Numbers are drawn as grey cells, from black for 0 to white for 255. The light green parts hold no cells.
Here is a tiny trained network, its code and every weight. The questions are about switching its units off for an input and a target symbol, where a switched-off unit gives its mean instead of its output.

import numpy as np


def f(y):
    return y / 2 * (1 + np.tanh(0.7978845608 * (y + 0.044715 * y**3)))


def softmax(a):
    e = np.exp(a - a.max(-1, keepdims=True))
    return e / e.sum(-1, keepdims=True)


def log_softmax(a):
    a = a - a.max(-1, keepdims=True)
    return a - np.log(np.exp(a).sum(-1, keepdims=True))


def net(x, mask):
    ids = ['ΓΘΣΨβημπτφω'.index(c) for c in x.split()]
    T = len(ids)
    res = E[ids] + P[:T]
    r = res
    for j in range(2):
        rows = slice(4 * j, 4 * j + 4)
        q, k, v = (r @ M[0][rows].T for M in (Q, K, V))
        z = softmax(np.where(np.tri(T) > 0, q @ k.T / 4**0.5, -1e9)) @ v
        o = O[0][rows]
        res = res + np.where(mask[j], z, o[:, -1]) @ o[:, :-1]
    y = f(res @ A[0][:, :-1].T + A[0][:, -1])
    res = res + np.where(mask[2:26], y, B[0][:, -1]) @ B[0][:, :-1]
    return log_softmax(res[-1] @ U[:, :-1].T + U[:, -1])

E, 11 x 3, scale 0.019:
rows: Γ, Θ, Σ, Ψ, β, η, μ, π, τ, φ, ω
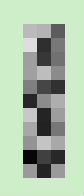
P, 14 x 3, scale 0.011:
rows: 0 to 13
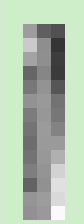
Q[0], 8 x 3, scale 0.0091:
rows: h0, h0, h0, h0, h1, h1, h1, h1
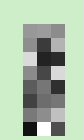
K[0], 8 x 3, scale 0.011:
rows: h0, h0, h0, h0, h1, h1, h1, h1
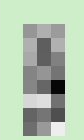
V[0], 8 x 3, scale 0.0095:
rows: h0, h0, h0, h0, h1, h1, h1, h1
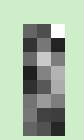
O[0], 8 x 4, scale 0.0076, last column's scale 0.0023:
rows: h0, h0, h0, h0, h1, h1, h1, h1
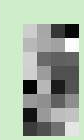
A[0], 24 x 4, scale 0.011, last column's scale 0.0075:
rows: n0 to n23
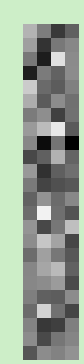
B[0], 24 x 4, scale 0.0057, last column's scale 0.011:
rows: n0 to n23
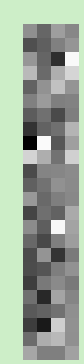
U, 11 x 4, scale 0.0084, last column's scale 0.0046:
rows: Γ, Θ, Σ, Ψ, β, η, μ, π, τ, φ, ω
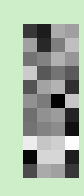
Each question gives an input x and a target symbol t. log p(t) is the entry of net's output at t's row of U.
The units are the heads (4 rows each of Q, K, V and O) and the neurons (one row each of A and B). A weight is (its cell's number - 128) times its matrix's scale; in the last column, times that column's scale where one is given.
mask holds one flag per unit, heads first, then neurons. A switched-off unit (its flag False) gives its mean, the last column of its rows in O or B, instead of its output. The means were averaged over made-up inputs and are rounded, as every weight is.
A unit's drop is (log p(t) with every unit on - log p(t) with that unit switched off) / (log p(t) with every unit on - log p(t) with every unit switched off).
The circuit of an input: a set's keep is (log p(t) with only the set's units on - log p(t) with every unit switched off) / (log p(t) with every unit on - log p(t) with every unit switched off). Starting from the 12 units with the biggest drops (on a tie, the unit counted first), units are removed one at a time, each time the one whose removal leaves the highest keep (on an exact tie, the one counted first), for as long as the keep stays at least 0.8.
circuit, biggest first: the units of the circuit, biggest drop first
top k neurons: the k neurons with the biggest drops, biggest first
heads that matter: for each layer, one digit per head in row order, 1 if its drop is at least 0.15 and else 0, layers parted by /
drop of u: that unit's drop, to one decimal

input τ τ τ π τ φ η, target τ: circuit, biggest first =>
[h1]
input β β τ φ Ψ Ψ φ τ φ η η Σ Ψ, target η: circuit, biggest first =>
[h1, h0, n13]
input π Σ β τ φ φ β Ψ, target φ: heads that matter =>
10
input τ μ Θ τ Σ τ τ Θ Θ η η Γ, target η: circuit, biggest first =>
[h1, h0]
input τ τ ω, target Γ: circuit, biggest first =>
[n21, h0]
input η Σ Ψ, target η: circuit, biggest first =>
[h1, n14]
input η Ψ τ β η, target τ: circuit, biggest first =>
[h1, h0]
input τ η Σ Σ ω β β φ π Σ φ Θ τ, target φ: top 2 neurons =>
[n2, n7]
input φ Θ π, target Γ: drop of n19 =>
0.0
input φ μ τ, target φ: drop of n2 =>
0.2
